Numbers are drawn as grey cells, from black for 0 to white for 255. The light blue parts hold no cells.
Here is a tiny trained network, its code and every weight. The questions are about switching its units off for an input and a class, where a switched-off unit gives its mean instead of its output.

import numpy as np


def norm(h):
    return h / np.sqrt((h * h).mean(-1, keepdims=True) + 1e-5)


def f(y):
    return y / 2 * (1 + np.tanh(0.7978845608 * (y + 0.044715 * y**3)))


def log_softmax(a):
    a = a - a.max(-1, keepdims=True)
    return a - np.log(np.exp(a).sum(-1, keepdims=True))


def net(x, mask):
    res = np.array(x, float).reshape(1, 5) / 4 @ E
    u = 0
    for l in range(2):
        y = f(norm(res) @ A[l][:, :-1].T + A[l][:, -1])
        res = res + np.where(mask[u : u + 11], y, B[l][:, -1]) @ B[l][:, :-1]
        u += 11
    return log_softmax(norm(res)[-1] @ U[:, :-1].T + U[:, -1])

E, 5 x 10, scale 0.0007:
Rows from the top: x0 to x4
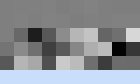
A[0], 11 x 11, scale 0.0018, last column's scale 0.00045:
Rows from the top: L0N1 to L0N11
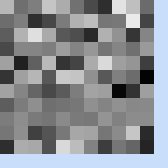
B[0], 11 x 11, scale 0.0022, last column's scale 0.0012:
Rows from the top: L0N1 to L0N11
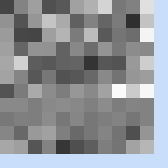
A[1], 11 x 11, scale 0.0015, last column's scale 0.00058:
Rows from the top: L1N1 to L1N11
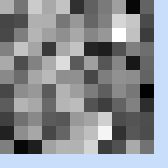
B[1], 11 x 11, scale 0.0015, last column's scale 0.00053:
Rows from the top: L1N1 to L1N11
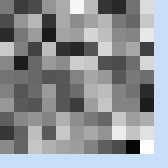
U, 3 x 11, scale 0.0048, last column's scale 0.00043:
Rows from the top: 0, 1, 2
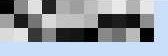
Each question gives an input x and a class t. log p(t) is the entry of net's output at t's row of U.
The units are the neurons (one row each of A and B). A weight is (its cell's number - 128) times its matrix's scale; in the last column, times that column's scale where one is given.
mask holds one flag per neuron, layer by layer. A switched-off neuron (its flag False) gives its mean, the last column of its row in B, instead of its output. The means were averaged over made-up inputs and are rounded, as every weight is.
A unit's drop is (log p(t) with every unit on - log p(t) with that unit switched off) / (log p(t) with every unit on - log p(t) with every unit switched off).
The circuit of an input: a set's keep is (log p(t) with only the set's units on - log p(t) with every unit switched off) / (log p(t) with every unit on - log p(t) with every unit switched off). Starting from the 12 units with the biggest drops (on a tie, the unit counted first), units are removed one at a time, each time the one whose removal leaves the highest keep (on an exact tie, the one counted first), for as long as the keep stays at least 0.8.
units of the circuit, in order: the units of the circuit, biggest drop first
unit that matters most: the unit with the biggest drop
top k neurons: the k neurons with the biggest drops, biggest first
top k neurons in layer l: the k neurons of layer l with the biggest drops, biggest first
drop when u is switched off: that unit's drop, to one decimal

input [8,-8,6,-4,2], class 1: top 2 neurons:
L0N2; L0N7
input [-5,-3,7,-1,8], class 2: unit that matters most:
L0N11
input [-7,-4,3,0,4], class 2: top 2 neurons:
L0N11; L0N3
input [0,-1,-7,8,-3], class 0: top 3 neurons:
L0N7; L0N2; L1N10
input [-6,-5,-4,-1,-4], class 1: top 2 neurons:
L0N3; L0N11
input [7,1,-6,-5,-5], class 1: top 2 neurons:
L0N3; L0N7
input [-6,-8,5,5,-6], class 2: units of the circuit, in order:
L0N5; L0N3
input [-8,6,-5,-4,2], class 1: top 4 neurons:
L0N3; L0N7; L1N1; L1N5
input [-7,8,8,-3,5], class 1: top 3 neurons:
L0N2; L0N5; L0N7
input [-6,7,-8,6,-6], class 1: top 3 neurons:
L0N3; L0N1; L0N11
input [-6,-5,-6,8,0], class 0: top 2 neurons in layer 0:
L0N7; L0N2
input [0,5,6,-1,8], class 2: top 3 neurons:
L0N11; L0N3; L1N4
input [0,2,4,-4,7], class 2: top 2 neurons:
L0N7; L0N3
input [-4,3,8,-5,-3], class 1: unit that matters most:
L0N2
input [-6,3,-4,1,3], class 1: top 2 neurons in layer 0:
L0N3; L0N5
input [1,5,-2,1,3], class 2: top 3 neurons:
L0N11; L0N2; L0N6
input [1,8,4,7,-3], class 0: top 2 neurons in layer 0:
L0N7; L0N3
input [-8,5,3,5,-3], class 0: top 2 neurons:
L0N7; L0N3
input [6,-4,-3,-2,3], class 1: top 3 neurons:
L0N3; L0N7; L0N5
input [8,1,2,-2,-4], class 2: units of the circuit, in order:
L0N5
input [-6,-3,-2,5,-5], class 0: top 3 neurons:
L0N7; L0N11; L0N6
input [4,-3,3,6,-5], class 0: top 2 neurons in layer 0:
L0N7; L0N11
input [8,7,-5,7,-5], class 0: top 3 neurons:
L0N7; L0N2; L0N11
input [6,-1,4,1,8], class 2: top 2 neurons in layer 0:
L0N3; L0N11
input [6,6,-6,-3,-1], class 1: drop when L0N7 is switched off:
0.5
